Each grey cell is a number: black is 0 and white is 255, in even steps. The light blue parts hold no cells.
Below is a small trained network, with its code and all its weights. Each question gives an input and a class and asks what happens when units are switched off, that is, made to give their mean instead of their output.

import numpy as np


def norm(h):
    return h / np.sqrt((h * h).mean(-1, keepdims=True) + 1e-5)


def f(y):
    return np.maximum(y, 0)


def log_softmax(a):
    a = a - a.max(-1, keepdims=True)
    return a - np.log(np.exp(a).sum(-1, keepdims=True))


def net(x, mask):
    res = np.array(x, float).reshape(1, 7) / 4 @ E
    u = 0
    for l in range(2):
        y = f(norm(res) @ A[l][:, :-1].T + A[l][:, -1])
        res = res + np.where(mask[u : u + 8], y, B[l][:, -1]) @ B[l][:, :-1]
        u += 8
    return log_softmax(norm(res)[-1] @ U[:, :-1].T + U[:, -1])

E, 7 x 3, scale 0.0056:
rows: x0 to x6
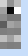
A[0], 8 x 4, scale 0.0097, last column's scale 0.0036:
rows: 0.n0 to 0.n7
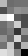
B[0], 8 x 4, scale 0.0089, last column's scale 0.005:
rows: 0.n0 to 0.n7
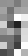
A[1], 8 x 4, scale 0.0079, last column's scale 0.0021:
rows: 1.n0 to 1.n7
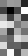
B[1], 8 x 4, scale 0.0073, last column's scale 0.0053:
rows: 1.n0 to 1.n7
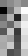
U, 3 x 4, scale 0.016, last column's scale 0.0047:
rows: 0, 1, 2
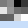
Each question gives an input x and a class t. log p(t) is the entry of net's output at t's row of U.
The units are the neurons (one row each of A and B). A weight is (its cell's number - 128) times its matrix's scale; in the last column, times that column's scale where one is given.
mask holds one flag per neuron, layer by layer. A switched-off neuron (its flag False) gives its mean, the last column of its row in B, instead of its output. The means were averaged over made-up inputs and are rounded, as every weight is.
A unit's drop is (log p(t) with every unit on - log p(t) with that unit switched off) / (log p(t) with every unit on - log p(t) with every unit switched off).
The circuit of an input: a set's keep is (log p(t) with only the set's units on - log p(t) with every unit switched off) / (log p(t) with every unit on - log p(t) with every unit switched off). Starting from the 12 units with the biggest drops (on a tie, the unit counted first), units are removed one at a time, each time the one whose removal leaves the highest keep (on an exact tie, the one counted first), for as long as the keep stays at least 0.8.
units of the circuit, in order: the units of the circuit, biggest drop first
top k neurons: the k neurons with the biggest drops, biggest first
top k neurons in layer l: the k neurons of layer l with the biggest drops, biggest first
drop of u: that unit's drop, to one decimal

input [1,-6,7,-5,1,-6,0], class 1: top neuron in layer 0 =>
0.n4
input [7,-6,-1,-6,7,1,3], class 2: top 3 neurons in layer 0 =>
0.n2; 0.n7; 0.n3
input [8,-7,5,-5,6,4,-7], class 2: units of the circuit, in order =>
0.n2; 0.n7
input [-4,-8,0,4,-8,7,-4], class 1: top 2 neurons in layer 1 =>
1.n1; 1.n7
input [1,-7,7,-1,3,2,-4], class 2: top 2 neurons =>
0.n2; 1.n3
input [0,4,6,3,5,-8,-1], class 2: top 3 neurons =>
1.n1; 0.n6; 0.n2
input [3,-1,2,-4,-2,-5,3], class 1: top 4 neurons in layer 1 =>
1.n4; 1.n2; 1.n3; 1.n1
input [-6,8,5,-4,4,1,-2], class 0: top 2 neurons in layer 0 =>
0.n7; 0.n2
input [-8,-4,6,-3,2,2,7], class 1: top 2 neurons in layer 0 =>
0.n4; 0.n6
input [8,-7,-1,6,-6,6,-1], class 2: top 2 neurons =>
0.n7; 0.n2
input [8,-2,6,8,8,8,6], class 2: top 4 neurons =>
0.n7; 0.n2; 0.n6; 1.n6
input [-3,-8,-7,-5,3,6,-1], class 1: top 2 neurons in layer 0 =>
0.n6; 0.n2
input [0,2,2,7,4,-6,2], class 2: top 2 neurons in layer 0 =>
0.n2; 0.n6
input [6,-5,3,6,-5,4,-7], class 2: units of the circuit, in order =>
0.n7
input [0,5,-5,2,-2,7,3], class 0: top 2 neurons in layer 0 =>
0.n2; 0.n5
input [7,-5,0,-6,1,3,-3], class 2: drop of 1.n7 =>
0.0
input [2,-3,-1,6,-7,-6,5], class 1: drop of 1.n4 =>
0.1
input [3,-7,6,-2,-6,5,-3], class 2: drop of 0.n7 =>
0.3
